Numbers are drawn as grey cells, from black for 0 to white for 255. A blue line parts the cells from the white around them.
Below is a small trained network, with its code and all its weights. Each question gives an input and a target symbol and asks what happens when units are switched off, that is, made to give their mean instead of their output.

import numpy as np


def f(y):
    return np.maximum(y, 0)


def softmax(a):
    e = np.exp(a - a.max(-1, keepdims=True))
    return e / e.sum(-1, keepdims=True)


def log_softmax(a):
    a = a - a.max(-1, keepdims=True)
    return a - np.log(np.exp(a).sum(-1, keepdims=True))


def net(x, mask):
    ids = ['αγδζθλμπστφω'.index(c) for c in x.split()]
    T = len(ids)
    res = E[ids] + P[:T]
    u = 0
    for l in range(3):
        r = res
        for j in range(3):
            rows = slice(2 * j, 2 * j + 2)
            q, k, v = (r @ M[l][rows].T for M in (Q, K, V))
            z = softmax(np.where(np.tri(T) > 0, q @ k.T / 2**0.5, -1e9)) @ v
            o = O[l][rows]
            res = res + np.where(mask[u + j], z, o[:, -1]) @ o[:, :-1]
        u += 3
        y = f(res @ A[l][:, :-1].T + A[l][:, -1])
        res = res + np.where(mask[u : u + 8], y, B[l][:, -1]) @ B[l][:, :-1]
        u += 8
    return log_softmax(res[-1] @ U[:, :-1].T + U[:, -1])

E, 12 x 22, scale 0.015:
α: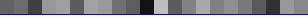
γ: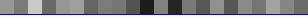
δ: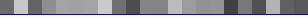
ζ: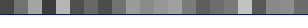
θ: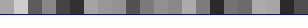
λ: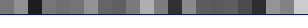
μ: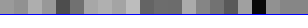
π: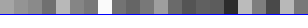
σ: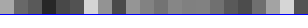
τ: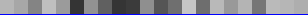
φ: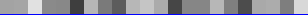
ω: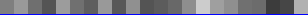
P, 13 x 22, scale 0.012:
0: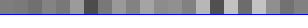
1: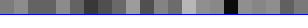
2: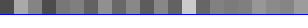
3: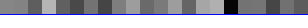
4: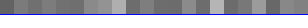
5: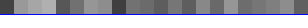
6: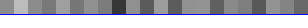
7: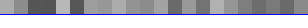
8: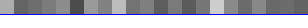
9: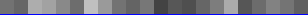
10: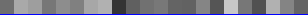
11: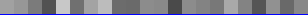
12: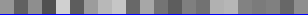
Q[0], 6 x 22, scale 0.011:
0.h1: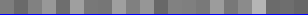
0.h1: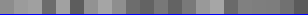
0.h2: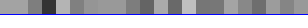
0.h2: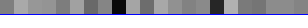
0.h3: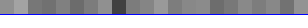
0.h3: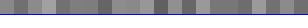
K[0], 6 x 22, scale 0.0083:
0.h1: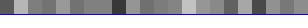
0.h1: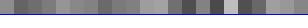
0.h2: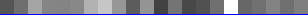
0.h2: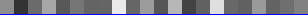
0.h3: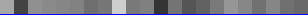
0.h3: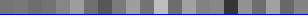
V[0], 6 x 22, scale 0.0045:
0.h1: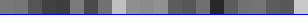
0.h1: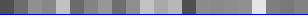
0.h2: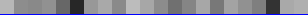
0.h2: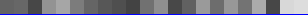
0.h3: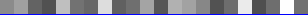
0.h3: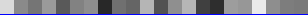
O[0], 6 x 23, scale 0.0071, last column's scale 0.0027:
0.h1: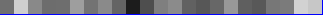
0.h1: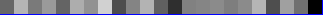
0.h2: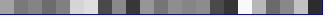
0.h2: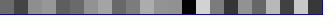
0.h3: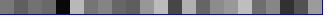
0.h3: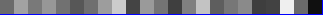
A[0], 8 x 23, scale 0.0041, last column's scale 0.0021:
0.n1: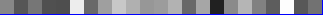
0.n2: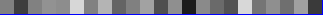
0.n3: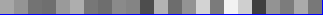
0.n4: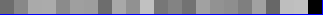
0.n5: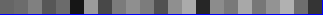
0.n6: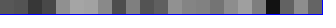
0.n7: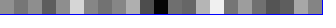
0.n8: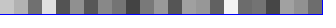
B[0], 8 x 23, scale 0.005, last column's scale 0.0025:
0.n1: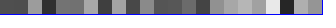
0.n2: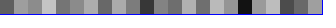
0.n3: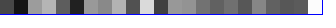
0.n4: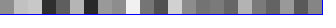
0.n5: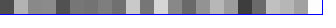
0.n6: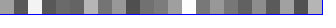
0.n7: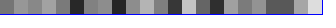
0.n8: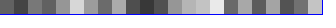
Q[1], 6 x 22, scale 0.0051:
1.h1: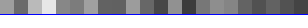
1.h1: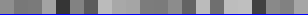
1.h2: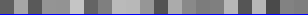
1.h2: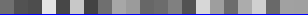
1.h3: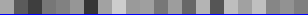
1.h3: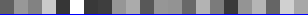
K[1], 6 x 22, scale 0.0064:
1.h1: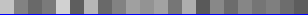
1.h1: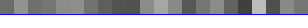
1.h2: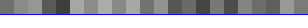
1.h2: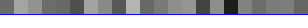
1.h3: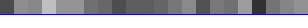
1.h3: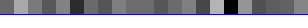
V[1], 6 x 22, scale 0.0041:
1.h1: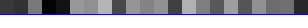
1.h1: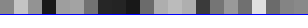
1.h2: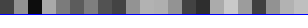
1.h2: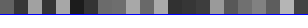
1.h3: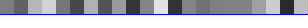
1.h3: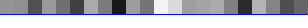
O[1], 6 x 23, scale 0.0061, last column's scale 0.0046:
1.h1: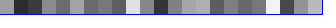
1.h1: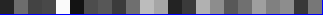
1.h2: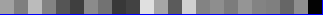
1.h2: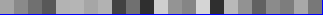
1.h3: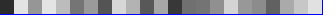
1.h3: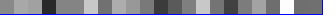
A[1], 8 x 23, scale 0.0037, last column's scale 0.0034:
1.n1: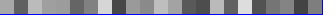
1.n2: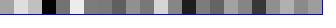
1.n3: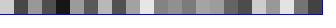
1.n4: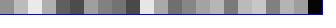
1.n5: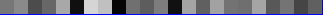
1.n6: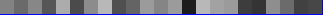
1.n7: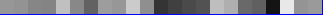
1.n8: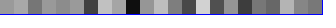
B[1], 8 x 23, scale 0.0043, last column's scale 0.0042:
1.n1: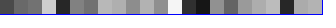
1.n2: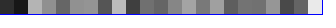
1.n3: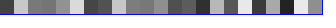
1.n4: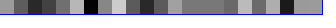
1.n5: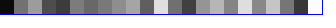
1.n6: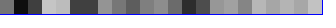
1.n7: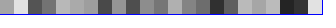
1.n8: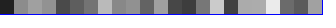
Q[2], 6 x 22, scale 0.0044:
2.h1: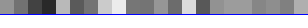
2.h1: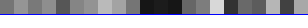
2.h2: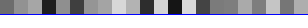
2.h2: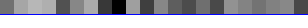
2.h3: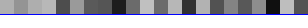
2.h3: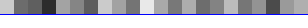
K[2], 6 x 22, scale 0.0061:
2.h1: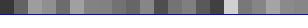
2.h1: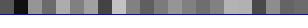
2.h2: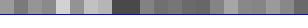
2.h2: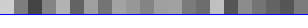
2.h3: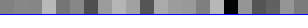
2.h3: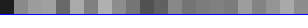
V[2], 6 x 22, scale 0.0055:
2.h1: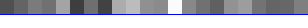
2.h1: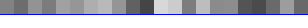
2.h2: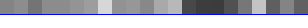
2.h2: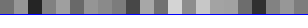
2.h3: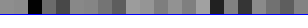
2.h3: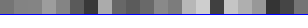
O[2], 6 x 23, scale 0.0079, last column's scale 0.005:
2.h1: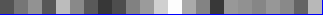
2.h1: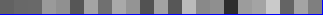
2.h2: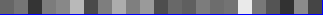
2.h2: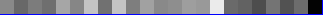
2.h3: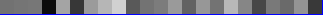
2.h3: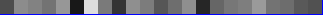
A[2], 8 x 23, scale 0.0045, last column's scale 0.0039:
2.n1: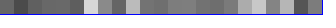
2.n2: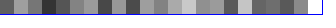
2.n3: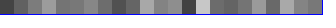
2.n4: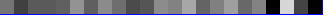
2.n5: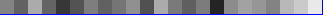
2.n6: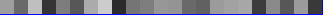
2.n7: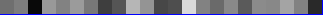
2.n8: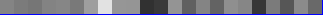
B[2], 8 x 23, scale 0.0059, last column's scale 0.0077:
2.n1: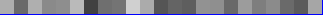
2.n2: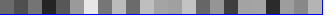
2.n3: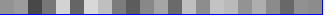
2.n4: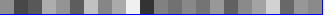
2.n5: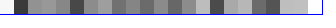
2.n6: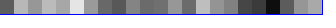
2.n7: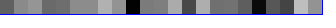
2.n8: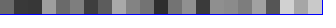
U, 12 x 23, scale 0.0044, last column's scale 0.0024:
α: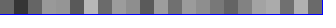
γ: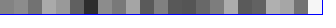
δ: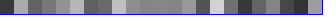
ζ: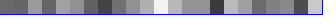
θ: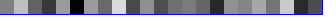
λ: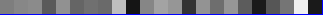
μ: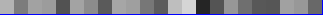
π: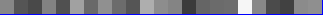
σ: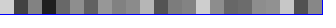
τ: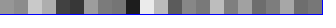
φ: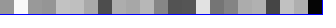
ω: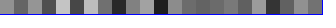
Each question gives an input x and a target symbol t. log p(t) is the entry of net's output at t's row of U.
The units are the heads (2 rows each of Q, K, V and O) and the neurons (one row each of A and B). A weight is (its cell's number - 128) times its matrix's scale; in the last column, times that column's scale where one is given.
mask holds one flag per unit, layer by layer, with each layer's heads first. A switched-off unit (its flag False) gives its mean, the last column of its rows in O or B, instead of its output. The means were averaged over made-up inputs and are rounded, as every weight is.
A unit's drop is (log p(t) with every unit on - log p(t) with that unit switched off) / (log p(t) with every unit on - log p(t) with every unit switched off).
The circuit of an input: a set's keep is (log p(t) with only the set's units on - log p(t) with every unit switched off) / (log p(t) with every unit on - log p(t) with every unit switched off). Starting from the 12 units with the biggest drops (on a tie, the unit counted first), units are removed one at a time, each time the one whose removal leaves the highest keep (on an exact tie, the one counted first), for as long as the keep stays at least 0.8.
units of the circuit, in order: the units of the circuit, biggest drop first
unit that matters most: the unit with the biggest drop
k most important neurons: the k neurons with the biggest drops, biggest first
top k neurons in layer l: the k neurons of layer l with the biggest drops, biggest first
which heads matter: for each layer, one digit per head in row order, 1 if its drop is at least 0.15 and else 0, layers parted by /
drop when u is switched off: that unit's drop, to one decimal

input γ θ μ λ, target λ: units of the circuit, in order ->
2.n7
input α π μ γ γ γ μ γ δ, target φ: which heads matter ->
010 / 001 / 001
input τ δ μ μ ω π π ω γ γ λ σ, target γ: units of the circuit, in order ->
0.h2, 2.n2, 1.n6
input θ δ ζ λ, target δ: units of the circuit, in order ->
0.h2, 2.h2, 2.n5
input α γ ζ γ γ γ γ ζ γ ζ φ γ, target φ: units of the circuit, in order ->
1.h3, 0.h2, 2.h3
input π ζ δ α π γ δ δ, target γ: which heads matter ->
011 / 100 / 110
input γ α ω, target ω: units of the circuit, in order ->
2.h3, 0.n7
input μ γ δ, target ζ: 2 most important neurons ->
0.n1, 0.n3
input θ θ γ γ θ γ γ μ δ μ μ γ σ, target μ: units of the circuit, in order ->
0.h2, 1.h1
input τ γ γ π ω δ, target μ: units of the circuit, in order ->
1.h1, 0.h3, 0.h1, 0.h2
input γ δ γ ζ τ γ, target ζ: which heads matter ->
000 / 000 / 100
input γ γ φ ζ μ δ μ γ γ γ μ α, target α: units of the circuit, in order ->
1.h2, 2.h1, 0.h3
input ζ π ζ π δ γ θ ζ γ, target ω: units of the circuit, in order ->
2.h3, 1.h2, 1.h1, 2.n6
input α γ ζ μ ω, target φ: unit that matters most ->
1.h3
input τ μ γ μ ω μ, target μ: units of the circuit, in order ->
1.h1, 0.h2, 0.h1
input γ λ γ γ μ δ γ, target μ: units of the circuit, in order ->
1.h1, 0.h2
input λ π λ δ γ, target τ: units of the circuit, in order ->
1.h2, 0.h1
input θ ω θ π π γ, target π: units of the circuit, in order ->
2.h2, 0.h2
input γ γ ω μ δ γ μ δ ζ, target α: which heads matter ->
011 / 010 / 100
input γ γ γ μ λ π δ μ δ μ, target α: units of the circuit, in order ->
2.h1, 1.h2, 0.h3
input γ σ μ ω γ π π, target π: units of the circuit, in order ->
2.h2, 1.n1
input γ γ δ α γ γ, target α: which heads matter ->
010 / 010 / 100
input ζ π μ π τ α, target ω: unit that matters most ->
2.h3
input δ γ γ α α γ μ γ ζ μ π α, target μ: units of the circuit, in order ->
0.h2, 1.h1, 0.n6
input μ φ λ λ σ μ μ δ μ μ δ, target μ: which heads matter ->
010 / 100 / 000
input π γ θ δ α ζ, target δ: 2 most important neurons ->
2.n5, 1.n7
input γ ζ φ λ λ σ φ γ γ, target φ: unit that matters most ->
0.h2
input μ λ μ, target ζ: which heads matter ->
110 / 101 / 100
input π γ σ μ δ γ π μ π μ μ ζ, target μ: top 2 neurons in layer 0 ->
0.n6, 0.n3
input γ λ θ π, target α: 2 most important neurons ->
0.n2, 1.n2
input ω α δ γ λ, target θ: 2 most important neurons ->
0.n7, 1.n7
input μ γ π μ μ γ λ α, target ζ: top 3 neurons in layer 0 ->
0.n1, 0.n3, 0.n8
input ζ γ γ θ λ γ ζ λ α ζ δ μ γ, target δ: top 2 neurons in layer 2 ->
2.n5, 2.n6
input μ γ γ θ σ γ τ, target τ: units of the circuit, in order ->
1.h2
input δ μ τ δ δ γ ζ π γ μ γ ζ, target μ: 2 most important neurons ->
0.n6, 1.n5
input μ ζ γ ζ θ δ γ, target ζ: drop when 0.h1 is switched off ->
0.2
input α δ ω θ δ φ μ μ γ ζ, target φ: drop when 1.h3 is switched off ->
0.8
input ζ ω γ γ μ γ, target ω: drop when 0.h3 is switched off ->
0.1
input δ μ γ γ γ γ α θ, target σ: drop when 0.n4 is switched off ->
0.0
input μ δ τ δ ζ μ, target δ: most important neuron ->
2.n5
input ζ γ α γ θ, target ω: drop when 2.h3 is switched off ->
0.8
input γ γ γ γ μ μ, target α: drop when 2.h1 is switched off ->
1.2
